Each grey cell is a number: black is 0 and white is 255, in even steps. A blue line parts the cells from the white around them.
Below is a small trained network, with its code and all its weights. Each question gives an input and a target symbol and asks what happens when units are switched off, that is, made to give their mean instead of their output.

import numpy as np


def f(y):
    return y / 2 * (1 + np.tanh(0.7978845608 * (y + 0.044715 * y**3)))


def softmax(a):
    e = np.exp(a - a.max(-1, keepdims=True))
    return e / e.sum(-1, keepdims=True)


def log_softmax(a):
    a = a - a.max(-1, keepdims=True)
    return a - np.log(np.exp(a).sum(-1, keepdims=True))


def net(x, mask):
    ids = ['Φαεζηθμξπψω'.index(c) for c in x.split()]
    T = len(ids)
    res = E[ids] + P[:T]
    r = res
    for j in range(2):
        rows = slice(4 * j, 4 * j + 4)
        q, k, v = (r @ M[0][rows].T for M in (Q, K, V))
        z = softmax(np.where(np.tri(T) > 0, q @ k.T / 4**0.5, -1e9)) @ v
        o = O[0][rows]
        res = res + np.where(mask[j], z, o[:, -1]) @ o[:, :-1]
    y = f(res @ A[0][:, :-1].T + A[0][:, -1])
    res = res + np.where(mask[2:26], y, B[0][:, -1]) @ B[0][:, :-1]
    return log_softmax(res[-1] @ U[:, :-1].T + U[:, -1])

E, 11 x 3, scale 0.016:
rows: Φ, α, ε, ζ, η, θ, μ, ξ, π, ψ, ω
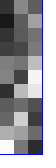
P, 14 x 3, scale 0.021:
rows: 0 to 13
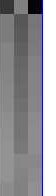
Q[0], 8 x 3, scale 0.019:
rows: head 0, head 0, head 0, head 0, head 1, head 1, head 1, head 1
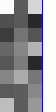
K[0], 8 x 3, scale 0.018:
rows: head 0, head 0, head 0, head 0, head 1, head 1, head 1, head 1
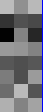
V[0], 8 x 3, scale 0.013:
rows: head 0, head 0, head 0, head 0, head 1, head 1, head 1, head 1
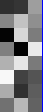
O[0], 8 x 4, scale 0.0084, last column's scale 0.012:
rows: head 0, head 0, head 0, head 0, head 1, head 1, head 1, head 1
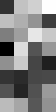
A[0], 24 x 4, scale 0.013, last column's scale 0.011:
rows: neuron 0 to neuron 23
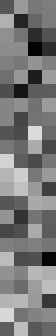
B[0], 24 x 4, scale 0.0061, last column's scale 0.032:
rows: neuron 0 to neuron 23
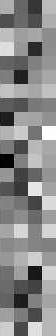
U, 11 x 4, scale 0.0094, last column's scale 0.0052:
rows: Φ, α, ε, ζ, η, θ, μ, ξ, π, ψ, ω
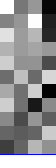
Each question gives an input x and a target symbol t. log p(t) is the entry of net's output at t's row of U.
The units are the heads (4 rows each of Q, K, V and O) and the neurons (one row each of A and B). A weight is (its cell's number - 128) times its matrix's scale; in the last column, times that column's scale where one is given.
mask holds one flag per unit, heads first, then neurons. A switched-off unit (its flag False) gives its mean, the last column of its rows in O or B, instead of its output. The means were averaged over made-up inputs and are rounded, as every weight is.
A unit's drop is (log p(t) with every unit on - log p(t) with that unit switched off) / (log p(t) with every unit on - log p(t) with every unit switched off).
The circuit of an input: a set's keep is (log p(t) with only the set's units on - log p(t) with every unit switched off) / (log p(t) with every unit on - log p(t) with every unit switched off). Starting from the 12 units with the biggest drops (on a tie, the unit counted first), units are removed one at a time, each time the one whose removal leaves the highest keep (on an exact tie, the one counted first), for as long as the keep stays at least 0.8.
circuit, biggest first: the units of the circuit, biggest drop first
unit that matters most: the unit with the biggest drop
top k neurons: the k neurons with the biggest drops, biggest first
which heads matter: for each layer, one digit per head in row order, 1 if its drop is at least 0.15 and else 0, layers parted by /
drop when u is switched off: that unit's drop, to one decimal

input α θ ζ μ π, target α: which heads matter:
10
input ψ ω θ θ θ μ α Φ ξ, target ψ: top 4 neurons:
(neuron 11; neuron 1; neuron 22; neuron 23)
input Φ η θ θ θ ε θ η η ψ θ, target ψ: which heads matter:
11
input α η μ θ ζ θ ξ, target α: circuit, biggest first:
(head 0)
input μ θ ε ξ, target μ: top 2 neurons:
(neuron 13; neuron 21)
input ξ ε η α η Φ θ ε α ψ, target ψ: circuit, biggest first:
(head 0; neuron 9)
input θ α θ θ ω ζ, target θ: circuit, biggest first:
(neuron 23; head 0; neuron 13)
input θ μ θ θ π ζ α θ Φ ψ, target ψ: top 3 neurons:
(neuron 9; neuron 5; neuron 0)
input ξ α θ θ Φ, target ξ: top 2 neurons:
(neuron 19; neuron 23)
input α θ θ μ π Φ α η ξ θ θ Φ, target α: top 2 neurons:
(neuron 13; neuron 0)
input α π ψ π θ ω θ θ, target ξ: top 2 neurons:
(neuron 0; neuron 11)
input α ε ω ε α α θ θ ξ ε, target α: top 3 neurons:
(neuron 13; neuron 0; neuron 10)
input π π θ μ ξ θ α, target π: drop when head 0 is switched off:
1.0
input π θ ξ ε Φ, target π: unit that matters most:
neuron 11
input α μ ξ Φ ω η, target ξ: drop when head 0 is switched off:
0.8
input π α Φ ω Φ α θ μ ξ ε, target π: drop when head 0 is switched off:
0.9
